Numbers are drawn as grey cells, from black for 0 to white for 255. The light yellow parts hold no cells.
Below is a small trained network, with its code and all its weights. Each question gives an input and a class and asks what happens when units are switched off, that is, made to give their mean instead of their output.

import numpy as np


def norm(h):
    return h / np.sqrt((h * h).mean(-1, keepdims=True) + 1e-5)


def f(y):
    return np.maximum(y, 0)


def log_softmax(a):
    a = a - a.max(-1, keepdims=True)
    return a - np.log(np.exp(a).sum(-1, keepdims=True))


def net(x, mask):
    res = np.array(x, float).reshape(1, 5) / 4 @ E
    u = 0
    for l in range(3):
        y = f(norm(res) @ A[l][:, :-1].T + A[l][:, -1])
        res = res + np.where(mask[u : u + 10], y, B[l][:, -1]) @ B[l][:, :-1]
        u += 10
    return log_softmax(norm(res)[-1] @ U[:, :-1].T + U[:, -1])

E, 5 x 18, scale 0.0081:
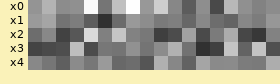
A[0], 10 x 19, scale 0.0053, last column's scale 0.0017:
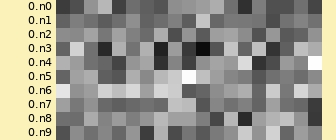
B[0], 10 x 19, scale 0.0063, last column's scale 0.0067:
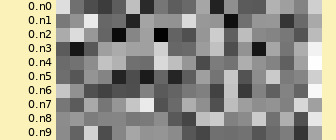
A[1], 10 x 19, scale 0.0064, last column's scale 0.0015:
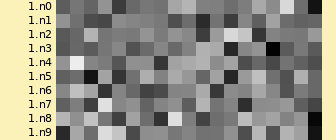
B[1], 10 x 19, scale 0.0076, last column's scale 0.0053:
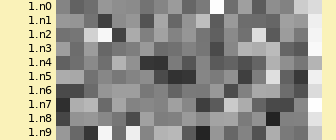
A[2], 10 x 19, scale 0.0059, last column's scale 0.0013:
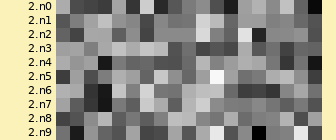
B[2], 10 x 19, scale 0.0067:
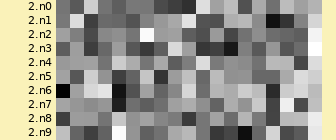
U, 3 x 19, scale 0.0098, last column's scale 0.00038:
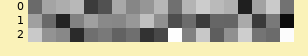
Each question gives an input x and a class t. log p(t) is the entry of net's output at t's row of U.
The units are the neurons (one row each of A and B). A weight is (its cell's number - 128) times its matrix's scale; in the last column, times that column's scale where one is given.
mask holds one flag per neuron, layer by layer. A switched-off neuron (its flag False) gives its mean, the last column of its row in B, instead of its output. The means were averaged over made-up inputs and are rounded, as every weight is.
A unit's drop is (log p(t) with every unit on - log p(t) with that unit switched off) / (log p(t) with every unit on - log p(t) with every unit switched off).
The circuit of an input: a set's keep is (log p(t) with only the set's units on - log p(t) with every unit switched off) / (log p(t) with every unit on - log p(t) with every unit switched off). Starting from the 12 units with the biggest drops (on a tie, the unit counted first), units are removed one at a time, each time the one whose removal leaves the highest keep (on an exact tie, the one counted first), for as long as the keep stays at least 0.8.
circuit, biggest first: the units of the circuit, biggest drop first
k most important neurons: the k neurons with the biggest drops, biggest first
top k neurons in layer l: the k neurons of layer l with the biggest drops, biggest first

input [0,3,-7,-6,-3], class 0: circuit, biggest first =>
(1.n2)
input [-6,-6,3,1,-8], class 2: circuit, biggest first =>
(1.n9 1.n1)
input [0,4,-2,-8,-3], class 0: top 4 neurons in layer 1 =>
(1.n2 1.n5 1.n8 1.n3)
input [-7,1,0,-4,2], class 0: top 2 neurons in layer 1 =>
(1.n2 1.n8)
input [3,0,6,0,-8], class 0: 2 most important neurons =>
(2.n6 0.n4)
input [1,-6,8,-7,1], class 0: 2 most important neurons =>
(2.n6 1.n1)
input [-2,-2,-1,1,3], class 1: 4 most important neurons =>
(0.n0 1.n2 0.n6 1.n3)
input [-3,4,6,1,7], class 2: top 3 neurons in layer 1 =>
(1.n5 1.n3 1.n9)
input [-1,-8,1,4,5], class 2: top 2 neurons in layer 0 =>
(0.n5 0.n4)
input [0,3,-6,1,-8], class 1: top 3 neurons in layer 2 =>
(2.n9 2.n6 2.n2)
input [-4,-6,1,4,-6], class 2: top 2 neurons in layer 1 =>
(1.n3 1.n9)
